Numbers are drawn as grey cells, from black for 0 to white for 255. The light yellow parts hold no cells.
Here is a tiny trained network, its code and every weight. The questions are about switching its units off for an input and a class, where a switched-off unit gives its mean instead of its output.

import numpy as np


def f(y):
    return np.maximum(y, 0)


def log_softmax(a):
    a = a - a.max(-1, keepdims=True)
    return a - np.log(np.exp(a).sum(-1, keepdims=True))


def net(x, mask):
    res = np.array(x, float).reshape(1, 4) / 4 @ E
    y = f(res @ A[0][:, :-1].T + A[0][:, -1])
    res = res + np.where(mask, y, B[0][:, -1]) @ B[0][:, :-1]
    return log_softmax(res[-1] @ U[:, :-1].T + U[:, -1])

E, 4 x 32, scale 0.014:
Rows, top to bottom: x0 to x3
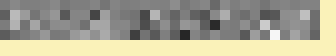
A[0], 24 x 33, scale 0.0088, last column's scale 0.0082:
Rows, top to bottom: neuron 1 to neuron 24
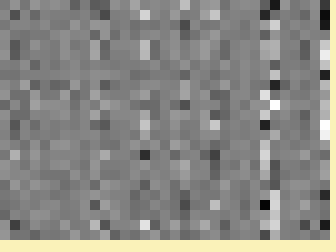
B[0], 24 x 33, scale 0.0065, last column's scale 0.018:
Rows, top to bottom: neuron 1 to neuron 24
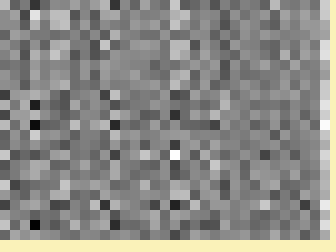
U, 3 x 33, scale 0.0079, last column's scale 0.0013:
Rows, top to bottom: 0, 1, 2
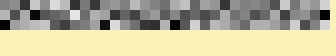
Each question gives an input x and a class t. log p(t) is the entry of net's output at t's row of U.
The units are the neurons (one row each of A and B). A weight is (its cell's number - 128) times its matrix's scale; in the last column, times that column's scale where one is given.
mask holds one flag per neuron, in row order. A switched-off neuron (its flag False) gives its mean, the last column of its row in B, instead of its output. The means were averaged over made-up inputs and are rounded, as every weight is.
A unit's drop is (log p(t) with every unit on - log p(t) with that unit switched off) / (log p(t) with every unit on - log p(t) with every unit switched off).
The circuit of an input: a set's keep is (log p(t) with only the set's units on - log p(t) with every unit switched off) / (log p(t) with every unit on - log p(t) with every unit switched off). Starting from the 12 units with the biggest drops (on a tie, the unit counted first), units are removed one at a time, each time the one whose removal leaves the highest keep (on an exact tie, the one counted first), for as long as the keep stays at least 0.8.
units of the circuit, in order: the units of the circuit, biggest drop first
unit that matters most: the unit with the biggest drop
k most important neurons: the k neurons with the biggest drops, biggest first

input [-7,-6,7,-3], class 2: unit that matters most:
neuron 10
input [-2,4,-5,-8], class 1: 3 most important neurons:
(neuron 1; neuron 13; neuron 6)
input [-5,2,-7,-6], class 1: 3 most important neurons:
(neuron 13; neuron 1; neuron 6)
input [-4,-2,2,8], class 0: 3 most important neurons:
(neuron 13; neuron 3; neuron 20)
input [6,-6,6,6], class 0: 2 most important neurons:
(neuron 13; neuron 6)
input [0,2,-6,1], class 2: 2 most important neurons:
(neuron 21; neuron 23)
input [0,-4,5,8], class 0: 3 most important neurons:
(neuron 3; neuron 13; neuron 20)
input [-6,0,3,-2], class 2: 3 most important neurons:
(neuron 5; neuron 2; neuron 6)
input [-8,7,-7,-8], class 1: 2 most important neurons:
(neuron 13; neuron 1)
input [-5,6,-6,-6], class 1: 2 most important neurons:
(neuron 13; neuron 1)
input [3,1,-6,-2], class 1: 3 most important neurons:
(neuron 13; neuron 6; neuron 5)
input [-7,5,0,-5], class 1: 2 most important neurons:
(neuron 1; neuron 6)
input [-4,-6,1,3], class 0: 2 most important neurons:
(neuron 6; neuron 13)
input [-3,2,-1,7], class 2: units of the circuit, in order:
(neuron 21)
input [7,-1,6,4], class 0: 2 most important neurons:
(neuron 13; neuron 23)
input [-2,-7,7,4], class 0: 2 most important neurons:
(neuron 6; neuron 13)
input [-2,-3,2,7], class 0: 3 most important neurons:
(neuron 13; neuron 3; neuron 20)
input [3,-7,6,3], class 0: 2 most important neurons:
(neuron 6; neuron 13)
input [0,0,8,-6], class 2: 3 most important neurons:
(neuron 10; neuron 17; neuron 5)
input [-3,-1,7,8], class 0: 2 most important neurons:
(neuron 3; neuron 13)
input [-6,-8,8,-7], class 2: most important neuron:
(neuron 10)
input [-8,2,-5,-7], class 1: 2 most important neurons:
(neuron 13; neuron 1)
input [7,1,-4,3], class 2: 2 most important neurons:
(neuron 21; neuron 23)
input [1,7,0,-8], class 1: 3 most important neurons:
(neuron 1; neuron 6; neuron 2)
